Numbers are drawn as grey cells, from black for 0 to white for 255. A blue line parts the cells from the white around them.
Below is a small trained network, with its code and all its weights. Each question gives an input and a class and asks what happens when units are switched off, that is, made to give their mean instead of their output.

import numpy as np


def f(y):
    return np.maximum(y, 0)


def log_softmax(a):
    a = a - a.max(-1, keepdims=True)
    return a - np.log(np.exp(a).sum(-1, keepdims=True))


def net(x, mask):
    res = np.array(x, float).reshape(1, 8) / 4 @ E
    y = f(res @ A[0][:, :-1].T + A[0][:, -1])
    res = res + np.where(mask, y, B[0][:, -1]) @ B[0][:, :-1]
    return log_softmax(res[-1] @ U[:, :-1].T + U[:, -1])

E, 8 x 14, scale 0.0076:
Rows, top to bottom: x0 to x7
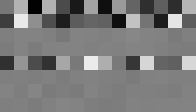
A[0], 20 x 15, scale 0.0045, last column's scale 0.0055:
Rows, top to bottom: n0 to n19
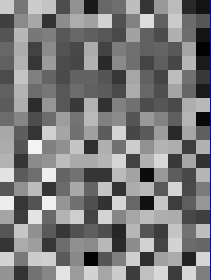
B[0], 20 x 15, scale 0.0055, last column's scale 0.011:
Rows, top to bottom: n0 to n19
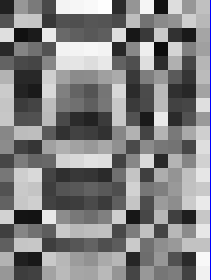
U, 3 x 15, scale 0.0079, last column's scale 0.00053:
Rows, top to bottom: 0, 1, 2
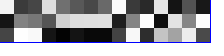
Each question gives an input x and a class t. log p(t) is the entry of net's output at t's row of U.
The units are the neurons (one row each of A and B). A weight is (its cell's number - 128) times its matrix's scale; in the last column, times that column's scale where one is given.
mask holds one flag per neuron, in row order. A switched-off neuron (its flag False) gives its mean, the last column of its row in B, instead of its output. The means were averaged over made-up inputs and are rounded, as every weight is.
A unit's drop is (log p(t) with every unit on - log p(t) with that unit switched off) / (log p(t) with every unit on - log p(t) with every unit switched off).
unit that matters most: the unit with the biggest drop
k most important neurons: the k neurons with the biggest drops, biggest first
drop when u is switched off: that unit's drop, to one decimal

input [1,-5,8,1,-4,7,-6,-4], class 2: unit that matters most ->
n14
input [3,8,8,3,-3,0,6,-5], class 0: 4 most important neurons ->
n2; n6; n5; n11
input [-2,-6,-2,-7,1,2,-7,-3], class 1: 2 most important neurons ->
n11; n7
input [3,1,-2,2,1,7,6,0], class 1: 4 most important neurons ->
n15; n18; n2; n6
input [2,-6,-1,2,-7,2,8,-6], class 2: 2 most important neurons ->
n14; n12
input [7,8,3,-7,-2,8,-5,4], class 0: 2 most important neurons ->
n2; n7
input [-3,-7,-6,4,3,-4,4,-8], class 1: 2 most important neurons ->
n11; n7
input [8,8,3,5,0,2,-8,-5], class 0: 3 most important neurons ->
n7; n2; n6
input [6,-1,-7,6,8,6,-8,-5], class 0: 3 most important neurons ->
n7; n8; n0
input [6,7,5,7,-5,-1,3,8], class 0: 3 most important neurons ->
n2; n6; n7
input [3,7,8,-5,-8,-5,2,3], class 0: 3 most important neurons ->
n2; n6; n18
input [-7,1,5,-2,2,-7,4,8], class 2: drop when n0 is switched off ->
0.1
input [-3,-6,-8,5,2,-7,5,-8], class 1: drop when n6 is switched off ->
0.1
